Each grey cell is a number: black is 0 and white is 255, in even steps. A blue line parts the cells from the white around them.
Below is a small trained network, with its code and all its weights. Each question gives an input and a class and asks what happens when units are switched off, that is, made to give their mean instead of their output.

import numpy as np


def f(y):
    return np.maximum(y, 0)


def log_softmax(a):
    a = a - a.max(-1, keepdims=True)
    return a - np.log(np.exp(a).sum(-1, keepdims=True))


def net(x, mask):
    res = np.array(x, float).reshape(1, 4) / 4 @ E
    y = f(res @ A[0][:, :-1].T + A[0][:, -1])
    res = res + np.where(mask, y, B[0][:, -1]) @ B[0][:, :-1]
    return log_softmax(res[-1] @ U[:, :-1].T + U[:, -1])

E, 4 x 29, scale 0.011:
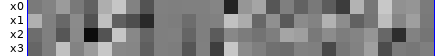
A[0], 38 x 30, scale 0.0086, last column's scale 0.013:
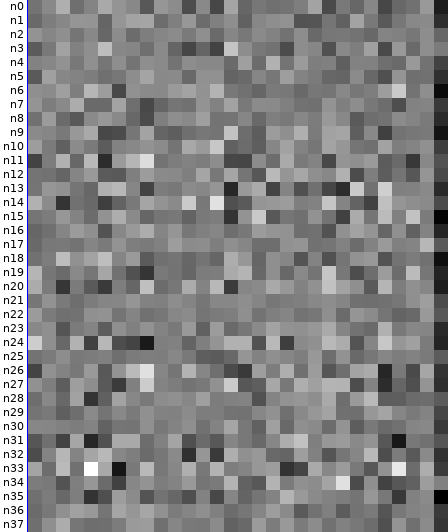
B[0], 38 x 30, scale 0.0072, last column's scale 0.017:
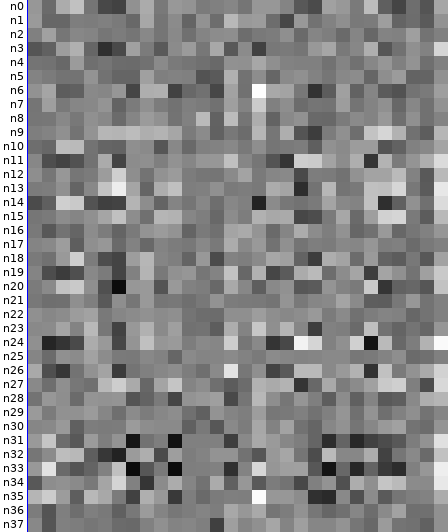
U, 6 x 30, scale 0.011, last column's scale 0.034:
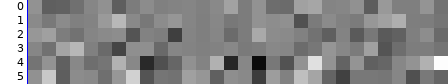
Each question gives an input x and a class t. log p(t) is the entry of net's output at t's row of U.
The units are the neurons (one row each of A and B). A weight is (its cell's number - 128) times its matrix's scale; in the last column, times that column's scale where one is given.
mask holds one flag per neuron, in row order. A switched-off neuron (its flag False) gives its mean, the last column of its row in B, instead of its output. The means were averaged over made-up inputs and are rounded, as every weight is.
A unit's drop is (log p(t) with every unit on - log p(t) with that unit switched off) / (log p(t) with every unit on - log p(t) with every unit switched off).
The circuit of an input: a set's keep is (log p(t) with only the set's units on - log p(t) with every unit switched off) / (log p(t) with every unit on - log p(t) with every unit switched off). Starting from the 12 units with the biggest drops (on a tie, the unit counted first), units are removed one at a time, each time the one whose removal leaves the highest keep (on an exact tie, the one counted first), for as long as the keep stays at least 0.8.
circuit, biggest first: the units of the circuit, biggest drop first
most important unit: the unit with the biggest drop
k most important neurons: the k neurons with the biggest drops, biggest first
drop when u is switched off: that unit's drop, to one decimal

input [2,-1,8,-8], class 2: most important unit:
n31
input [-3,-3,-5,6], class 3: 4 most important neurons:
n32, n3, n31, n18
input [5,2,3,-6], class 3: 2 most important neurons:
n20, n14
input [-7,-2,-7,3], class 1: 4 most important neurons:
n27, n34, n9, n31
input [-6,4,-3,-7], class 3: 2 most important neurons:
n14, n20
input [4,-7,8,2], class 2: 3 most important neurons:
n31, n24, n35
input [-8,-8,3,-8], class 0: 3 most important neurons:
n11, n26, n13
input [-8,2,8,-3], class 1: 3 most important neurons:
n27, n34, n33
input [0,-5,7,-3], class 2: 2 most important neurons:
n31, n24
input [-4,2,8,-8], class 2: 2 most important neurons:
n31, n35
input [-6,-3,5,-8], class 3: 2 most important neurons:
n20, n14
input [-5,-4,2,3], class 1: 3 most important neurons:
n24, n27, n34
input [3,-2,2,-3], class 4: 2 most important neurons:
n27, n9
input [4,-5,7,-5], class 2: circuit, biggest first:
n31
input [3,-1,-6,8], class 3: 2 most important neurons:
n32, n3
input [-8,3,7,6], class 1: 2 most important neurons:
n27, n34
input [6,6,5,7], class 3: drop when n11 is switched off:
0.3
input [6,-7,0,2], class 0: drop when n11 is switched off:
0.7
